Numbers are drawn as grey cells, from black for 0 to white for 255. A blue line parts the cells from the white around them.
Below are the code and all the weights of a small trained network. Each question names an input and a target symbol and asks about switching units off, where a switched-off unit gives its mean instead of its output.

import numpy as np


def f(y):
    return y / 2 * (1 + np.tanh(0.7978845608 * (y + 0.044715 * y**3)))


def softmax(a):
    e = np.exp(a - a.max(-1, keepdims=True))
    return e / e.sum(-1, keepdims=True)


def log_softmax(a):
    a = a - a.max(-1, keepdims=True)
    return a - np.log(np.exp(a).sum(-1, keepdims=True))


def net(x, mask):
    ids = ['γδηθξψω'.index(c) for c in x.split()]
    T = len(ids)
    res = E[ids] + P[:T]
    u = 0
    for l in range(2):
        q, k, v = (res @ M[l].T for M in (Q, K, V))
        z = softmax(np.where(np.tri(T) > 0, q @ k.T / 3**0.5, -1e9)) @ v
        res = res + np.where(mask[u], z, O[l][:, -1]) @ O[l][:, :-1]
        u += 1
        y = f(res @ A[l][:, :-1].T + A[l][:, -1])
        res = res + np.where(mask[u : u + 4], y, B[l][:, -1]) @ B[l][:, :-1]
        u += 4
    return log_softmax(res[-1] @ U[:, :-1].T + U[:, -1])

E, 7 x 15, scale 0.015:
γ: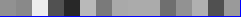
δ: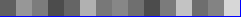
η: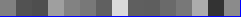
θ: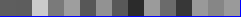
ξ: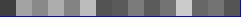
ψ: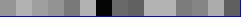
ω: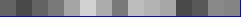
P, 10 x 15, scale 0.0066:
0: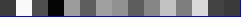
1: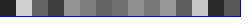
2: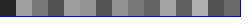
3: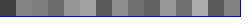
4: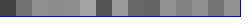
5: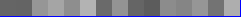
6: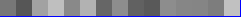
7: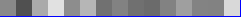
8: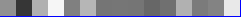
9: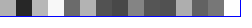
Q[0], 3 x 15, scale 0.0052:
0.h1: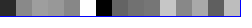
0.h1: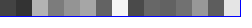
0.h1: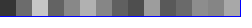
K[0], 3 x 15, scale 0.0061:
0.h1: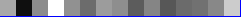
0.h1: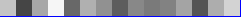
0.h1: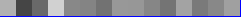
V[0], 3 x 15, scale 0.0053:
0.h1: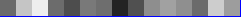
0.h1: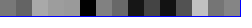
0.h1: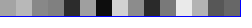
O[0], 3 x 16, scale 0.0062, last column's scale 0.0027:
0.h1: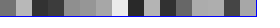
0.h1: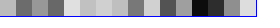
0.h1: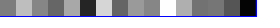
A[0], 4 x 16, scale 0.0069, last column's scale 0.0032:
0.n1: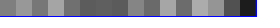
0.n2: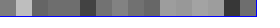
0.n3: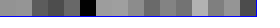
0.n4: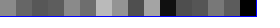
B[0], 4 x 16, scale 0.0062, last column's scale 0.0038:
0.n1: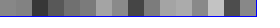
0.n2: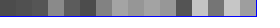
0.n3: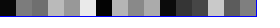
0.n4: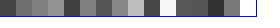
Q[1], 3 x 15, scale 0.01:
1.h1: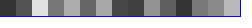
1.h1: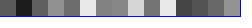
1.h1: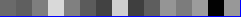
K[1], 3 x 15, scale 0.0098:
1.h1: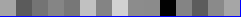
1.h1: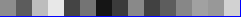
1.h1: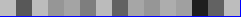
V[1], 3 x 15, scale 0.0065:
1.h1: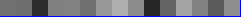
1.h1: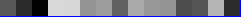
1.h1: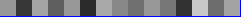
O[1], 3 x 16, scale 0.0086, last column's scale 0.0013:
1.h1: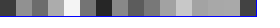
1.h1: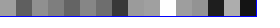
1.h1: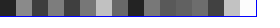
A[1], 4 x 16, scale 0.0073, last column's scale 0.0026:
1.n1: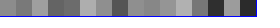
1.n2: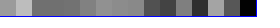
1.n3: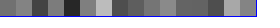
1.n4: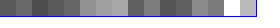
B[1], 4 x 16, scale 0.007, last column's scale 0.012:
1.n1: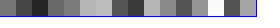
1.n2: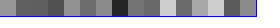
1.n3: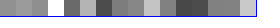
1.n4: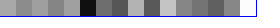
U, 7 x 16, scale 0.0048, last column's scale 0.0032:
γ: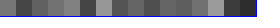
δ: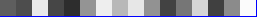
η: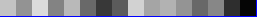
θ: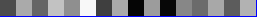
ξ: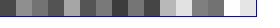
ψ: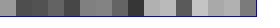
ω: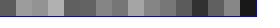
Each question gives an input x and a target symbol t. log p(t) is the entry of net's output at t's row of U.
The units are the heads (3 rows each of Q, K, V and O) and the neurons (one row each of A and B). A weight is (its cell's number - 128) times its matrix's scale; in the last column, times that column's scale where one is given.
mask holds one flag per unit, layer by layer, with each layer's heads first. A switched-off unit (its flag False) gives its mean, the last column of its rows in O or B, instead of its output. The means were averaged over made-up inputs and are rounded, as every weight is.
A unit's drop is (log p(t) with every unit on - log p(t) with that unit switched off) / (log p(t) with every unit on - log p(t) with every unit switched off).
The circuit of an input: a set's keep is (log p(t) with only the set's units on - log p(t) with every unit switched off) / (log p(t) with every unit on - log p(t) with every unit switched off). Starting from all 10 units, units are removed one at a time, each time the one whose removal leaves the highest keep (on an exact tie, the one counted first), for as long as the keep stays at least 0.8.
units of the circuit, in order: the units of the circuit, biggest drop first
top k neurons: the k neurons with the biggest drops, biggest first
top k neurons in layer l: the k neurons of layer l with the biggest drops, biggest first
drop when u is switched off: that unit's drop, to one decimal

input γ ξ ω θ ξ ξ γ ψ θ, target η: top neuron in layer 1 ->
(1.n1)
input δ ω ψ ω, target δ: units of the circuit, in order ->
(1.h1, 1.n4)
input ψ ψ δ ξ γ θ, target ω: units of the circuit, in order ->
(0.h1, 1.h1, 1.n3, 1.n4)
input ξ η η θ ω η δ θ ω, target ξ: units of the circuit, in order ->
(1.h1, 0.h1, 1.n3)
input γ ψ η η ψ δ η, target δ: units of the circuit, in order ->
(0.h1, 1.h1, 1.n4)
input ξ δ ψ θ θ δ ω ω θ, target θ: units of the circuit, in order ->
(0.h1, 1.h1)
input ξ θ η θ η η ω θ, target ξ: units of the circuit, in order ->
(0.h1, 1.h1, 1.n3)
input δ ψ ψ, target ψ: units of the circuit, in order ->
(0.h1, 0.n2)
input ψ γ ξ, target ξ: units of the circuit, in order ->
(0.h1, 0.n2, 1.h1, 1.n3)
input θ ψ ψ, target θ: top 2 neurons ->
(1.n4, 0.n4)
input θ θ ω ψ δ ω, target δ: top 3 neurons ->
(0.n4, 1.n4, 1.n3)
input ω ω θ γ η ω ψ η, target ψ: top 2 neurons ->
(1.n1, 0.n1)
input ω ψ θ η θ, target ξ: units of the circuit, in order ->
(1.h1, 1.n3)
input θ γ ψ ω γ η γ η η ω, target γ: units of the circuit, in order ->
(0.h1, 1.h1, 1.n2)
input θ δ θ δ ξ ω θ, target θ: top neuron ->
(0.n4)
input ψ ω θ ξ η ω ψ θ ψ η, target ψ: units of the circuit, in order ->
(1.h1, 0.h1, 1.n1, 0.n1)
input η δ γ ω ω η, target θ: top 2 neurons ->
(1.n4, 0.n3)
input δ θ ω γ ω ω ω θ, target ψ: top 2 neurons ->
(0.n4, 1.n1)
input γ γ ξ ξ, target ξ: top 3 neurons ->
(0.n2, 0.n3, 1.n3)
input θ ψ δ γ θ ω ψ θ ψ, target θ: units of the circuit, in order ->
(0.h1)
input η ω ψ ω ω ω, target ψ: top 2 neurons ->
(1.n1, 1.n4)
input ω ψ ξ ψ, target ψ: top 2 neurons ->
(0.n2, 1.n4)
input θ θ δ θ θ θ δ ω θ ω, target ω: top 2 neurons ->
(1.n4, 1.n3)
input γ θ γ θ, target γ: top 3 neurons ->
(1.n2, 0.n4, 1.n4)
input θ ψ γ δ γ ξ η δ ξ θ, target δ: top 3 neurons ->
(0.n4, 1.n4, 1.n3)
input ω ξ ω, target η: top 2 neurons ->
(0.n1, 1.n1)
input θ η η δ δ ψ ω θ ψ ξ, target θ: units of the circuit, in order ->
(1.n4)
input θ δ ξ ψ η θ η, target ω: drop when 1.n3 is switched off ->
0.5
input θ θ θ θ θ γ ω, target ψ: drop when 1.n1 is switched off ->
0.6
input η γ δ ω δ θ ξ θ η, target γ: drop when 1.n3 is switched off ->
0.1
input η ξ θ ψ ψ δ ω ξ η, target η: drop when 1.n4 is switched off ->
-0.1
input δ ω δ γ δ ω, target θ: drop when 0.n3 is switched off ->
0.0
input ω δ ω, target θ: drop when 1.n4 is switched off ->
0.6
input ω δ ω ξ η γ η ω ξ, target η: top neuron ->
(0.n2)
